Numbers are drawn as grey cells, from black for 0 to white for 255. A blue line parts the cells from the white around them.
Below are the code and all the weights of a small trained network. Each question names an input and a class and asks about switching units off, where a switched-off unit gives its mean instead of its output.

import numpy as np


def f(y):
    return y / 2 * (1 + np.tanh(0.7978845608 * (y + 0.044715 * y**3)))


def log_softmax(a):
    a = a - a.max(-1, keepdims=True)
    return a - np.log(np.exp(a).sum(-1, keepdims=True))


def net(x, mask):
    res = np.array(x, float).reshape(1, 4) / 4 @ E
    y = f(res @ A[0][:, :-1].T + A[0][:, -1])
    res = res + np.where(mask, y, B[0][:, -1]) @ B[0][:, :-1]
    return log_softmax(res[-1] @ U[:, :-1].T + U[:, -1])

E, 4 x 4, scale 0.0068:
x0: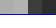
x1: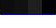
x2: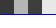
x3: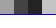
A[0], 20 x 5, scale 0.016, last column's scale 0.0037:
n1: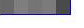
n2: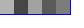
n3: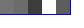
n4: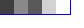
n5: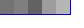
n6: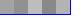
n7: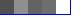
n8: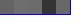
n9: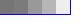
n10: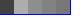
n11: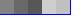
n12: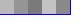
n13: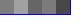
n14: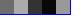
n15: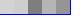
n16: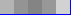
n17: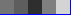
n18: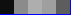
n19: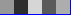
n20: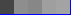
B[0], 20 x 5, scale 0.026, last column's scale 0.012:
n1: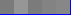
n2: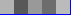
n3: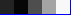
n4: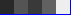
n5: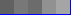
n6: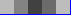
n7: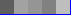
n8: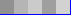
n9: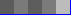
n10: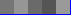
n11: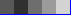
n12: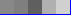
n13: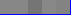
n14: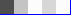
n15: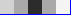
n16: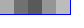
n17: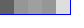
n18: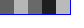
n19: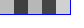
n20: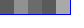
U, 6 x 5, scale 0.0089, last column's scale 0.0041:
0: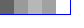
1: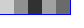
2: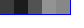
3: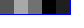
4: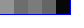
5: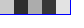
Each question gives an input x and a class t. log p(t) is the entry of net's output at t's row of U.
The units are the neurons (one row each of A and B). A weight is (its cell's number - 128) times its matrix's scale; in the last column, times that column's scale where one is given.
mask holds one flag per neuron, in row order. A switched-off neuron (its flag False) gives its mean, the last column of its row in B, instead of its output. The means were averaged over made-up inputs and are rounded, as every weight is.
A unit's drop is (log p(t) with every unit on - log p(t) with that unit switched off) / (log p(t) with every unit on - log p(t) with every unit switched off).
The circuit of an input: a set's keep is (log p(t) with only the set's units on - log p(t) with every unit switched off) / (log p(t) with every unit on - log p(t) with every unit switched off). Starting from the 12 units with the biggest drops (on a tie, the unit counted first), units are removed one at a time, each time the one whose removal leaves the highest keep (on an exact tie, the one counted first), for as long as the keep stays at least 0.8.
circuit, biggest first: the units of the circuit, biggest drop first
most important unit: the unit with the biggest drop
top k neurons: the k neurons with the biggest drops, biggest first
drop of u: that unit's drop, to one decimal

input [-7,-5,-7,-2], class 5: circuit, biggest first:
n19
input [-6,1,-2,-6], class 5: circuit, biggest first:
n19, n4
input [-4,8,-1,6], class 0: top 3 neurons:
n8, n17, n14
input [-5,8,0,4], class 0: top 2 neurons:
n8, n17
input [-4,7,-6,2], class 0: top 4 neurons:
n14, n8, n17, n6
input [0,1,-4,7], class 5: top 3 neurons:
n4, n3, n14
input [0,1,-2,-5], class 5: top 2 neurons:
n19, n17
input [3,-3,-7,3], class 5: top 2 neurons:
n19, n2
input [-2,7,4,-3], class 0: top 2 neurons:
n14, n8
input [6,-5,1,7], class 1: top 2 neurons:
n15, n16
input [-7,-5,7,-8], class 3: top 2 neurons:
n18, n10
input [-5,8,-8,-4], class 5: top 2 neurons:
n19, n2
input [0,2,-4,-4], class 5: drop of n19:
0.4
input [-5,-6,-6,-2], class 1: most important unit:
n15
